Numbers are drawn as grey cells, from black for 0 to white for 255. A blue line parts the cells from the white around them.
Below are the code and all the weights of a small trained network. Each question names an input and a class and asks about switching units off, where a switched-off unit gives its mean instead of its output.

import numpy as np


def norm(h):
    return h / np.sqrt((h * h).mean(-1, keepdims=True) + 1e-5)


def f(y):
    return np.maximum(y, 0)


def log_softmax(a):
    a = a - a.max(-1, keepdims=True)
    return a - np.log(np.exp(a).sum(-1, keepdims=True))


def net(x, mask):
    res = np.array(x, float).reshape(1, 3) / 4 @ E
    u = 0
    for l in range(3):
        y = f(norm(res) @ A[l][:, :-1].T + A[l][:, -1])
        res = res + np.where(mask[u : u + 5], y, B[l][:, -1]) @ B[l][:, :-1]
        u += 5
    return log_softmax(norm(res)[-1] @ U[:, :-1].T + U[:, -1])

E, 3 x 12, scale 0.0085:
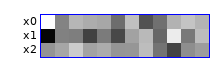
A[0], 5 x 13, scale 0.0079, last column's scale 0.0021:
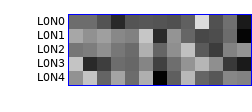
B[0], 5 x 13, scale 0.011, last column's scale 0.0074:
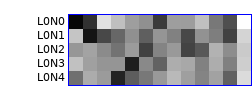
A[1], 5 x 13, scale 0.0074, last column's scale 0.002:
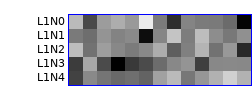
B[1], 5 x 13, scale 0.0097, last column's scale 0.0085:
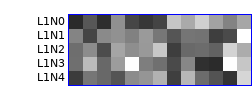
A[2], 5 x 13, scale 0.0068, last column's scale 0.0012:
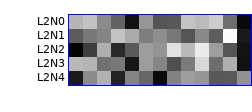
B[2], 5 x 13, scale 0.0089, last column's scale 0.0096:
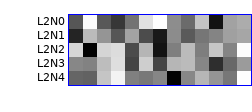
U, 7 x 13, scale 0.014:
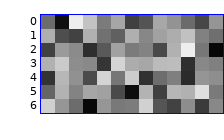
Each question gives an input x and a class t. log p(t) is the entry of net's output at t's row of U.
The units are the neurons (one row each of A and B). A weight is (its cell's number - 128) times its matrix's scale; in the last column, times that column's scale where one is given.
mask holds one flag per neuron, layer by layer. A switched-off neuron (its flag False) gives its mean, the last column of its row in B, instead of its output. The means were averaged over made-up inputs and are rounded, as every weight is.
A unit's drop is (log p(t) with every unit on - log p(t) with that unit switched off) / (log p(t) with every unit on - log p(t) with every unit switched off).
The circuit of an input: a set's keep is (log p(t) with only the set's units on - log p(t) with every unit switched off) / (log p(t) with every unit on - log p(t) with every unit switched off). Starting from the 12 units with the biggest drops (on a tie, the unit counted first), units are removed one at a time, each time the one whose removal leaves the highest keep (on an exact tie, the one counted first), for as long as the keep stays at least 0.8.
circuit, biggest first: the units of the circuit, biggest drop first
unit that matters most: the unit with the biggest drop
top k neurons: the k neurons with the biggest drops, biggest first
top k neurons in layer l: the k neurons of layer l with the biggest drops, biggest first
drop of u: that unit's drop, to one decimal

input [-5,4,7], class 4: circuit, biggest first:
L0N0, L1N3
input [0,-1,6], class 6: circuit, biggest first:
L0N0, L2N4, L2N2
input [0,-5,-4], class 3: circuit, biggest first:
L0N3, L2N0
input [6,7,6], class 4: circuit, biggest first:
L0N0, L2N2
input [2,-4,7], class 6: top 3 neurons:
L0N0, L2N4, L2N2
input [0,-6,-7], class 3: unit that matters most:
L0N3
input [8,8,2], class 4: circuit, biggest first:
L0N0, L1N2, L2N2
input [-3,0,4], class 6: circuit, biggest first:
L0N0, L0N1, L2N4
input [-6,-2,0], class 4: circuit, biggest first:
L1N3, L2N2
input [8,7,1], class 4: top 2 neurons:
L0N0, L1N2
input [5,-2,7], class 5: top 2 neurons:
L0N0, L2N1
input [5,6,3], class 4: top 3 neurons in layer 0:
L0N0, L0N4, L0N3
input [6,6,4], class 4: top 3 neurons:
L0N0, L1N2, L0N4
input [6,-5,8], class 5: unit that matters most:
L1N4
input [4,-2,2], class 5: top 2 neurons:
L0N0, L0N3
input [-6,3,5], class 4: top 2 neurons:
L0N0, L1N3
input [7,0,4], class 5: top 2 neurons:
L0N4, L2N1
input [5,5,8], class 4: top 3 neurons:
L0N0, L0N4, L2N2
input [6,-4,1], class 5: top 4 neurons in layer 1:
L1N2, L1N4, L1N1, L1N0
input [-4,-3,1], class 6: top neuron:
L0N1
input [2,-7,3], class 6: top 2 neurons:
L0N0, L2N4
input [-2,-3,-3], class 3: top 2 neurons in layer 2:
L2N0, L2N2
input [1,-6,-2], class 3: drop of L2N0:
0.3
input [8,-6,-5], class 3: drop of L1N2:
0.0
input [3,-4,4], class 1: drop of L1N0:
0.1
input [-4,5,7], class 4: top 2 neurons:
L0N0, L1N3
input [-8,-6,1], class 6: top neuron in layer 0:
L0N1
